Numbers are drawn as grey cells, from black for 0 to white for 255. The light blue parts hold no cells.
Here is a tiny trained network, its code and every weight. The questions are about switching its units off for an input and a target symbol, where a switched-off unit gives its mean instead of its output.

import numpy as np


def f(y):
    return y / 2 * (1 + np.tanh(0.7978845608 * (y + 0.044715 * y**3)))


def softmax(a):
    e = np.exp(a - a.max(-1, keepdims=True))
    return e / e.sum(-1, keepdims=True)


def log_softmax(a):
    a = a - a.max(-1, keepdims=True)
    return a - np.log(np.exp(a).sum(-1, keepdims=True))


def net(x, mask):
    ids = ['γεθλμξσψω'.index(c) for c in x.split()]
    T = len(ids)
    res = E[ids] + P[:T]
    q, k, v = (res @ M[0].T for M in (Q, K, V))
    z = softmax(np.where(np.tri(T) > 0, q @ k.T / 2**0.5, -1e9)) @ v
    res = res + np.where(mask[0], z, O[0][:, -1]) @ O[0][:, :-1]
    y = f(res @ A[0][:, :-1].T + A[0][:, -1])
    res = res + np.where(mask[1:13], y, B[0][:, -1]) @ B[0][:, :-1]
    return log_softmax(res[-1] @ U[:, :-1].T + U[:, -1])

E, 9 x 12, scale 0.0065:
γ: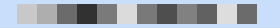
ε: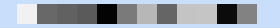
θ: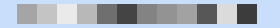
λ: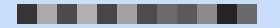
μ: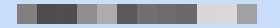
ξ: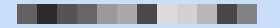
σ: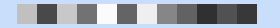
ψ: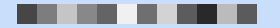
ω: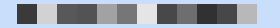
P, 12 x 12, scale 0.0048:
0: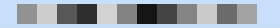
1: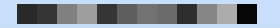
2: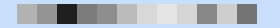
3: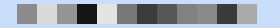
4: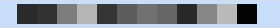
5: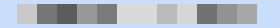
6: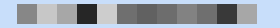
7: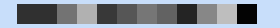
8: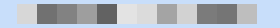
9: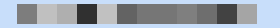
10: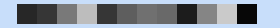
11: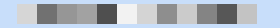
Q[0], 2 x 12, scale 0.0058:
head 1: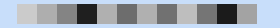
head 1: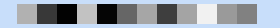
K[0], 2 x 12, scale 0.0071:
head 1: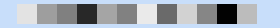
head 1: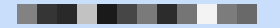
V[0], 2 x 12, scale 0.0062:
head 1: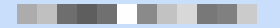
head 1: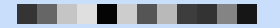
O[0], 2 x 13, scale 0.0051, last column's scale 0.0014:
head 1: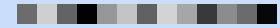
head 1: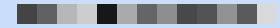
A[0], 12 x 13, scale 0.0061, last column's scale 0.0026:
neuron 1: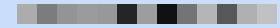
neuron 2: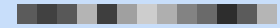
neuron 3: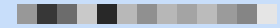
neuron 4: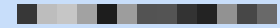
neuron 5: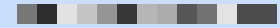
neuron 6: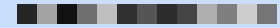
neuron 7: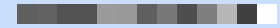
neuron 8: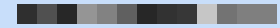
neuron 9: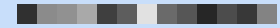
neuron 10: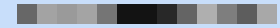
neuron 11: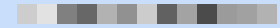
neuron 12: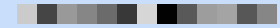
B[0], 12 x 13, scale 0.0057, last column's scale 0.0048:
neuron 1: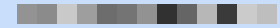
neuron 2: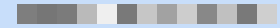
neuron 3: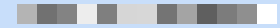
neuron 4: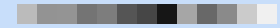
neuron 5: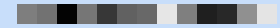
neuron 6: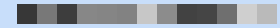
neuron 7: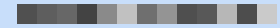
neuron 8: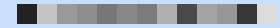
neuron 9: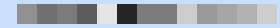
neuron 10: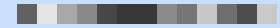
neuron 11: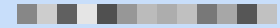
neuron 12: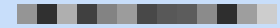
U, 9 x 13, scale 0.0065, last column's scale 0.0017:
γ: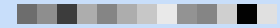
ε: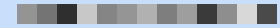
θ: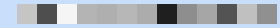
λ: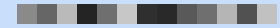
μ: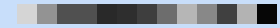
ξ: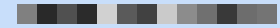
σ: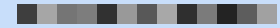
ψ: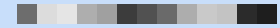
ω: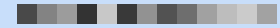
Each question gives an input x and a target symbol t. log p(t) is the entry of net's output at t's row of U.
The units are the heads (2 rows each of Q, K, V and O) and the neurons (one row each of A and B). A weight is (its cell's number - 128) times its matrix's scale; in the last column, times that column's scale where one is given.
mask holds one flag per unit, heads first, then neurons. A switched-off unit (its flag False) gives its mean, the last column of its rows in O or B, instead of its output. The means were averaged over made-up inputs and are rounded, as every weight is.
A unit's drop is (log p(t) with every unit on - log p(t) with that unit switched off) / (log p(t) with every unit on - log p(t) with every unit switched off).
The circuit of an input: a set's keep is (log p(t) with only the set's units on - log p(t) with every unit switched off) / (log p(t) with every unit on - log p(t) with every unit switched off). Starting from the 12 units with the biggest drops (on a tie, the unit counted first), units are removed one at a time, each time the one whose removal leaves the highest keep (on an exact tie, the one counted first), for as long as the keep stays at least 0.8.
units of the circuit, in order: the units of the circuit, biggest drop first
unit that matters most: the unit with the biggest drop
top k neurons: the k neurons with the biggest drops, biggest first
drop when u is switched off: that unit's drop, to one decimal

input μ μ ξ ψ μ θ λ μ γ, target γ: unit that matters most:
neuron 11
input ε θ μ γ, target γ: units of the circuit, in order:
[neuron 11; head 1; neuron 4]
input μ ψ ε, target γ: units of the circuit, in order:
[head 1; neuron 11; neuron 4]
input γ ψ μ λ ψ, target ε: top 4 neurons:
[neuron 4; neuron 5; neuron 3; neuron 2]
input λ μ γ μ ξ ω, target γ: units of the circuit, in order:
[neuron 11; head 1; neuron 4]
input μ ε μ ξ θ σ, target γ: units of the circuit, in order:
[neuron 11; neuron 4]
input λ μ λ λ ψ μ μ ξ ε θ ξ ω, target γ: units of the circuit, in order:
[head 1; neuron 11; neuron 4]
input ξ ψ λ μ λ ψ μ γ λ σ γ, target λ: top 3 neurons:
[neuron 4; neuron 7; neuron 11]
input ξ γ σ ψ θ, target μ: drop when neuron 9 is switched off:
0.1
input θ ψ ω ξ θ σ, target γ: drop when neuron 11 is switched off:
0.6
